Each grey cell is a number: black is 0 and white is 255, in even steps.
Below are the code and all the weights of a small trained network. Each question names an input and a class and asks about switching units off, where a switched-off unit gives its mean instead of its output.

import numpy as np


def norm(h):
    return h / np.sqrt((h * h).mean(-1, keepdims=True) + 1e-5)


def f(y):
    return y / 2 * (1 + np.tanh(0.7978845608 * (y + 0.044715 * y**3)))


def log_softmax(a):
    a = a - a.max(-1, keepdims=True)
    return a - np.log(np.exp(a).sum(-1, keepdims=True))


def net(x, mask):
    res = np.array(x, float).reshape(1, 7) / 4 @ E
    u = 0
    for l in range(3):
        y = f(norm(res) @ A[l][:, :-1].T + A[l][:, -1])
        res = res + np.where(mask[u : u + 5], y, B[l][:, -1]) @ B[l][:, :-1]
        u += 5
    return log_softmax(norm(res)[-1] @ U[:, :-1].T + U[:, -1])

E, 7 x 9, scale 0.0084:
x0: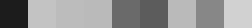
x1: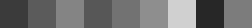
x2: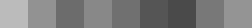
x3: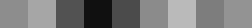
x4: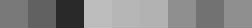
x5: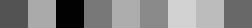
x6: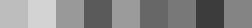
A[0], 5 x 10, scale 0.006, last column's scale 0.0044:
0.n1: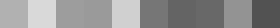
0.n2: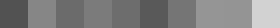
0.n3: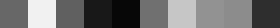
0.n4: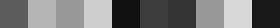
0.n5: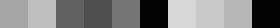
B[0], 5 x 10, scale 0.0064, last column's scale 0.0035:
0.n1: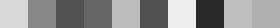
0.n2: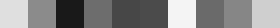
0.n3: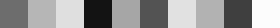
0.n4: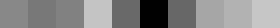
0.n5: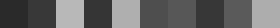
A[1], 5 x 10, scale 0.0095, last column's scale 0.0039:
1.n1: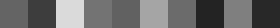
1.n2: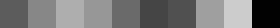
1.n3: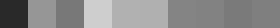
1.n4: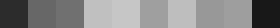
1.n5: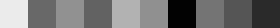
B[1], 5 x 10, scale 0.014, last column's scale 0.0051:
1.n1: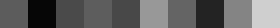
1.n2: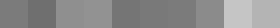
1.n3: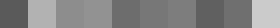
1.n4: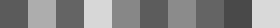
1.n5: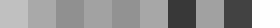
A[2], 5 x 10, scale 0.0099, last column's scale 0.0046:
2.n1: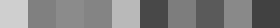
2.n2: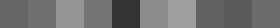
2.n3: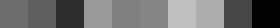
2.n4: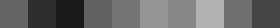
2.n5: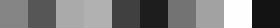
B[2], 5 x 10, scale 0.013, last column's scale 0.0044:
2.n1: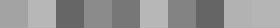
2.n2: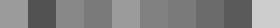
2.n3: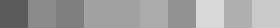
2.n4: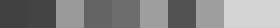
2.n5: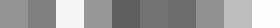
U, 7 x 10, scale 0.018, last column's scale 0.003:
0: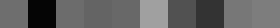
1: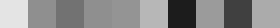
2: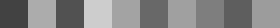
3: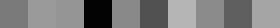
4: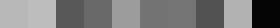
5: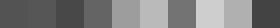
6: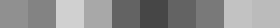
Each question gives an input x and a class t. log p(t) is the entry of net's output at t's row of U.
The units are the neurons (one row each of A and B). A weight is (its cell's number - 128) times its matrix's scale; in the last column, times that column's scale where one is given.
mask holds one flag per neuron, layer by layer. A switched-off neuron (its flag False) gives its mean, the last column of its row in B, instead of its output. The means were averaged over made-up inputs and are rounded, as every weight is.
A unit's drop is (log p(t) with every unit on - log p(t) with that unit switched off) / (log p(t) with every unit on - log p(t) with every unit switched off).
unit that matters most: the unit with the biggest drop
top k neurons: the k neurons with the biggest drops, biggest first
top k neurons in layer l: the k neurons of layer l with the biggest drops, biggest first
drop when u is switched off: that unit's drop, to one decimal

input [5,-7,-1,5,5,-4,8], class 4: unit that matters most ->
0.n1
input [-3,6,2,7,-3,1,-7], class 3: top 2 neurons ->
0.n3; 1.n1
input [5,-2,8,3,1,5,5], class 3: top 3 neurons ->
0.n3; 0.n5; 1.n5
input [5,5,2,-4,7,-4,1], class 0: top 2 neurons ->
1.n1; 2.n3
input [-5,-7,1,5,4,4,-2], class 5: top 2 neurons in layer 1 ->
1.n3; 1.n4
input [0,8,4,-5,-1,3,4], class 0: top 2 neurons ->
0.n4; 0.n3
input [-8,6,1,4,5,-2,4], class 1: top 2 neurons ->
1.n5; 0.n5
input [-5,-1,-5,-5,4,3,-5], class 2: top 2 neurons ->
1.n4; 1.n3
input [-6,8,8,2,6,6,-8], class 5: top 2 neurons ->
2.n3; 2.n4
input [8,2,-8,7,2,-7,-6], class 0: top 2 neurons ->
1.n1; 2.n2
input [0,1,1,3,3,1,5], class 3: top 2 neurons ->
0.n3; 1.n5
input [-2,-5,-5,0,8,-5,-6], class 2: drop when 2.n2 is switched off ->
0.1
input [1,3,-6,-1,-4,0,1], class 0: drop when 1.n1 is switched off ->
0.3
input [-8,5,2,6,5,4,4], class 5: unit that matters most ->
2.n4
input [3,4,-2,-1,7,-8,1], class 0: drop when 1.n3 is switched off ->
0.0
